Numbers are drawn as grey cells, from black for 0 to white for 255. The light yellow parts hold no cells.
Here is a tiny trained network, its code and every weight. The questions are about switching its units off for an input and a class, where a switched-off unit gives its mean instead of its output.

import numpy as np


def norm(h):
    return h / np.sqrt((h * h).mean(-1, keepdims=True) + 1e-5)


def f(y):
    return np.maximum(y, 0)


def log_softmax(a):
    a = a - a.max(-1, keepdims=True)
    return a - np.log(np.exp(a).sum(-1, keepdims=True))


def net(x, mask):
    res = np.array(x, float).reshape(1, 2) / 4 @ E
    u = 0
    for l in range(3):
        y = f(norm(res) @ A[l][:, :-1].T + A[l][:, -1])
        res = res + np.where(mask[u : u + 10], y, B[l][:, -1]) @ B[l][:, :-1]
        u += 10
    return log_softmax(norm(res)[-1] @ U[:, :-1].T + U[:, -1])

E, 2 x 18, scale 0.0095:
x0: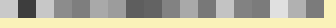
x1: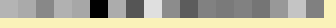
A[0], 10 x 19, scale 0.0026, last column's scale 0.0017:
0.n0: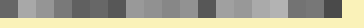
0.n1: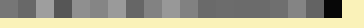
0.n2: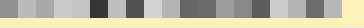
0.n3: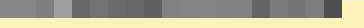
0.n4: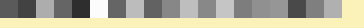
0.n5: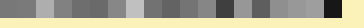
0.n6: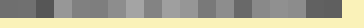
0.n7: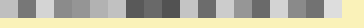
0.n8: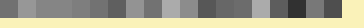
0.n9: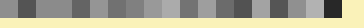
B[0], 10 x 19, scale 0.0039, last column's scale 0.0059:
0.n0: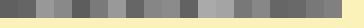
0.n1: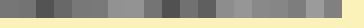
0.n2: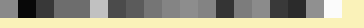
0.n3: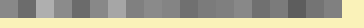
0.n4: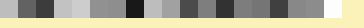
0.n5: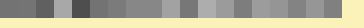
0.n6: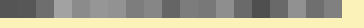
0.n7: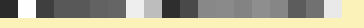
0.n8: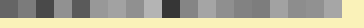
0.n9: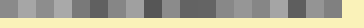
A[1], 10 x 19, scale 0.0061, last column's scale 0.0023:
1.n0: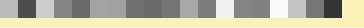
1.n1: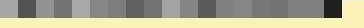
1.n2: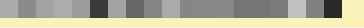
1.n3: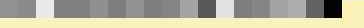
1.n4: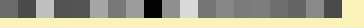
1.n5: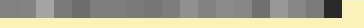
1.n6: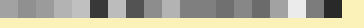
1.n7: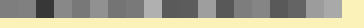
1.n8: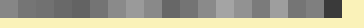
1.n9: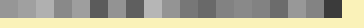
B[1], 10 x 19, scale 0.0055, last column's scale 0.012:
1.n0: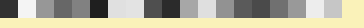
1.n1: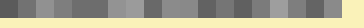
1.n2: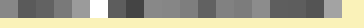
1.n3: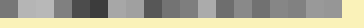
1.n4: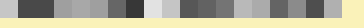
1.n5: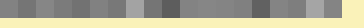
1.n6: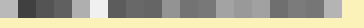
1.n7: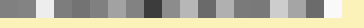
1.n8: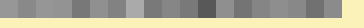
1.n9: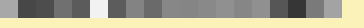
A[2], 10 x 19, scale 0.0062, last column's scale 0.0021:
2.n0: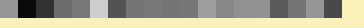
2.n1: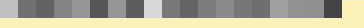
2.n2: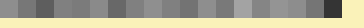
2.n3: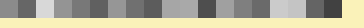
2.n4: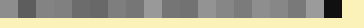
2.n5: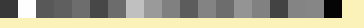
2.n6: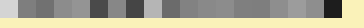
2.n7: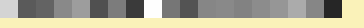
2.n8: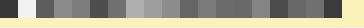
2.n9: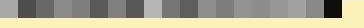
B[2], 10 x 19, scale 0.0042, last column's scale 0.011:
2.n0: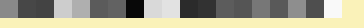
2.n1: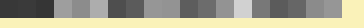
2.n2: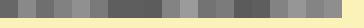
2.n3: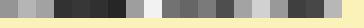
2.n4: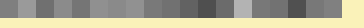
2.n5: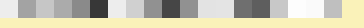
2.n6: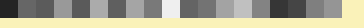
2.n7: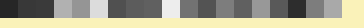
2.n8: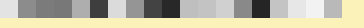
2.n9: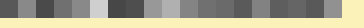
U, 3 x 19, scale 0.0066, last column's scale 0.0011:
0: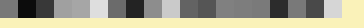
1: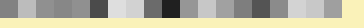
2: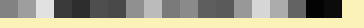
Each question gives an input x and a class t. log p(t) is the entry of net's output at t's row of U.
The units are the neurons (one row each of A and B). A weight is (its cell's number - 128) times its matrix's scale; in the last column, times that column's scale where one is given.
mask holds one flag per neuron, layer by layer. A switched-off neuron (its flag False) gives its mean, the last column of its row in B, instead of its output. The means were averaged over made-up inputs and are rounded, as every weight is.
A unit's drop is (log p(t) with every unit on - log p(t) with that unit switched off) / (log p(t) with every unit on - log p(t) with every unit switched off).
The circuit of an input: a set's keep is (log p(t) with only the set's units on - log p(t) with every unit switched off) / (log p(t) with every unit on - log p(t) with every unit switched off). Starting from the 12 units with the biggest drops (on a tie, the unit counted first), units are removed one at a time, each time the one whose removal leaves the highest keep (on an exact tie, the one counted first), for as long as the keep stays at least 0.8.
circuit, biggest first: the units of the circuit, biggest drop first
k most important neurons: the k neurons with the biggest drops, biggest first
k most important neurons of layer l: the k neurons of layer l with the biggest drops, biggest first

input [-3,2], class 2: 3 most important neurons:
(1.n7 1.n0 0.n7)
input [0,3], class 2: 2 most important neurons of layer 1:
(1.n7 1.n4)
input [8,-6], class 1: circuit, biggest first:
(1.n0)
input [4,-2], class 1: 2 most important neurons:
(0.n2 1.n0)
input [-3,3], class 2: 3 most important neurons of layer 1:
(1.n7 1.n0 1.n4)
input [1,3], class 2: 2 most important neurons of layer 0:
(0.n2 0.n4)
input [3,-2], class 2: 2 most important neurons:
(0.n4 0.n7)
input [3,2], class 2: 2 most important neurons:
(0.n2 0.n7)
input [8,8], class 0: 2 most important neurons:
(1.n6 1.n7)
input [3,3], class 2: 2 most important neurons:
(0.n7 0.n2)
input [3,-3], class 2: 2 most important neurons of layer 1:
(1.n6 1.n9)
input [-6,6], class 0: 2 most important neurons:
(1.n0 0.n7)
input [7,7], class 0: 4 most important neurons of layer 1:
(1.n6 1.n7 1.n2 1.n9)
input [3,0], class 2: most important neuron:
(0.n7)
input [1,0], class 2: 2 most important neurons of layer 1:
(1.n7 1.n0)
